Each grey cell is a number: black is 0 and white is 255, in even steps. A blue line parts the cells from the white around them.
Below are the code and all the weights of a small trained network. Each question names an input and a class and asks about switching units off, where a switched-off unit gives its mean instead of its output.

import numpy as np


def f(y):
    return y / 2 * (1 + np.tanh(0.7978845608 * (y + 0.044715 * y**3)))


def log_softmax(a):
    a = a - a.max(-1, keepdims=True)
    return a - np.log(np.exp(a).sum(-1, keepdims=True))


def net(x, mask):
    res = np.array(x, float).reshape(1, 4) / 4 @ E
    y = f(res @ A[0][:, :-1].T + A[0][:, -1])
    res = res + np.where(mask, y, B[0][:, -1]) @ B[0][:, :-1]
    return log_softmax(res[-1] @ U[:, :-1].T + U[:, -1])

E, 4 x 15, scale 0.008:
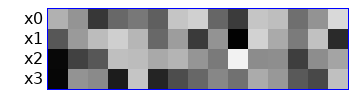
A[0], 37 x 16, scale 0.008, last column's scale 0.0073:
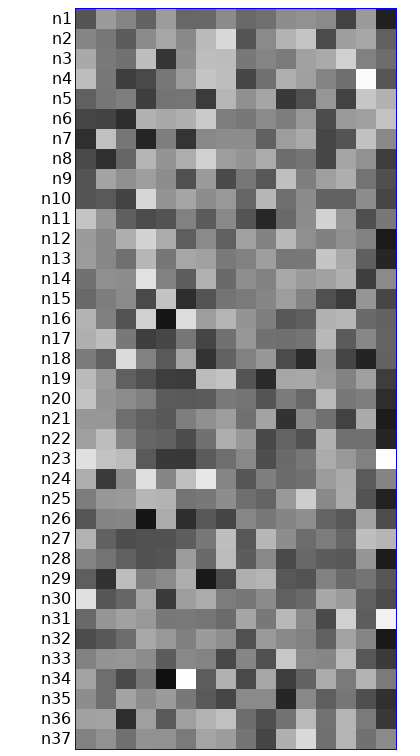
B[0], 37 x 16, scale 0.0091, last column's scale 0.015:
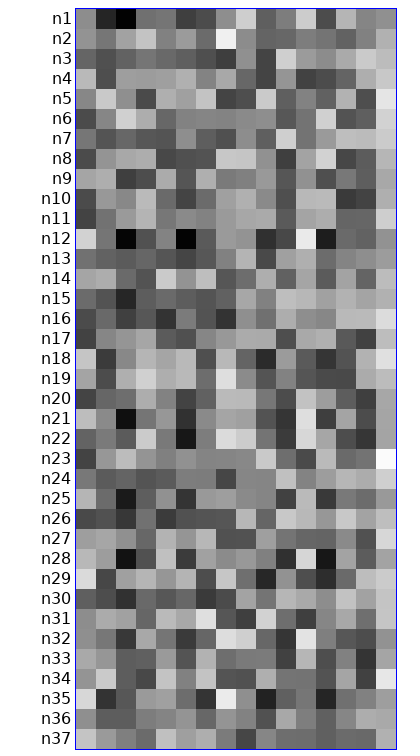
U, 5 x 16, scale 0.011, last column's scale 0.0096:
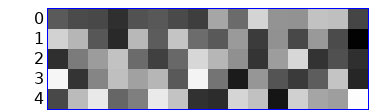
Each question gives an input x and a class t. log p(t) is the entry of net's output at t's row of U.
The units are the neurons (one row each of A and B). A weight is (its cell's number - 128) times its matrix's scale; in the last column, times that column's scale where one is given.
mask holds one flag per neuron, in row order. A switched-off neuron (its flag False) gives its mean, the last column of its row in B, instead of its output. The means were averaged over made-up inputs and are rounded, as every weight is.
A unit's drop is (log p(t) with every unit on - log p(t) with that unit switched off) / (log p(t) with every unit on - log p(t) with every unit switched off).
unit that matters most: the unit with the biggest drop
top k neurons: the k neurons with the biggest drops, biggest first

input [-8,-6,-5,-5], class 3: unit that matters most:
n18
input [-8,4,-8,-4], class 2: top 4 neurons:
n23, n11, n20, n17
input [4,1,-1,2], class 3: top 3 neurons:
n5, n19, n34
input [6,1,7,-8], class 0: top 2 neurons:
n24, n3
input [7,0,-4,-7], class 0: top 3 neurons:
n16, n30, n3
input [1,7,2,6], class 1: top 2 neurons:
n9, n31
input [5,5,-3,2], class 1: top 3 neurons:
n18, n29, n9
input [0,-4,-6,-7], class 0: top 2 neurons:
n16, n30
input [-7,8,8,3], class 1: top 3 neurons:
n14, n31, n9
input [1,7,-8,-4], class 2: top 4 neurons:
n11, n23, n20, n22
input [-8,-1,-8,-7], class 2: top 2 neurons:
n23, n17
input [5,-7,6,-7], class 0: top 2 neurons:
n16, n3
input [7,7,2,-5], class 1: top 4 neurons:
n14, n18, n29, n31
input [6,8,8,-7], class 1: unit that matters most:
n14
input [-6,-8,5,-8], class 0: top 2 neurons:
n16, n30
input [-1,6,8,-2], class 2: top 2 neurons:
n8, n6
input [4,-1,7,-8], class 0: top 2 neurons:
n24, n16
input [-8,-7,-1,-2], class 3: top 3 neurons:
n18, n29, n35
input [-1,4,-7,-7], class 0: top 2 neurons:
n16, n30
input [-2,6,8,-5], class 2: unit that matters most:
n8
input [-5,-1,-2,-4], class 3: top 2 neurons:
n18, n29
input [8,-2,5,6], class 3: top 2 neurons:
n4, n2
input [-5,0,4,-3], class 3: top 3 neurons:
n29, n23, n18
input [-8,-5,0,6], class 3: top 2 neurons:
n29, n18
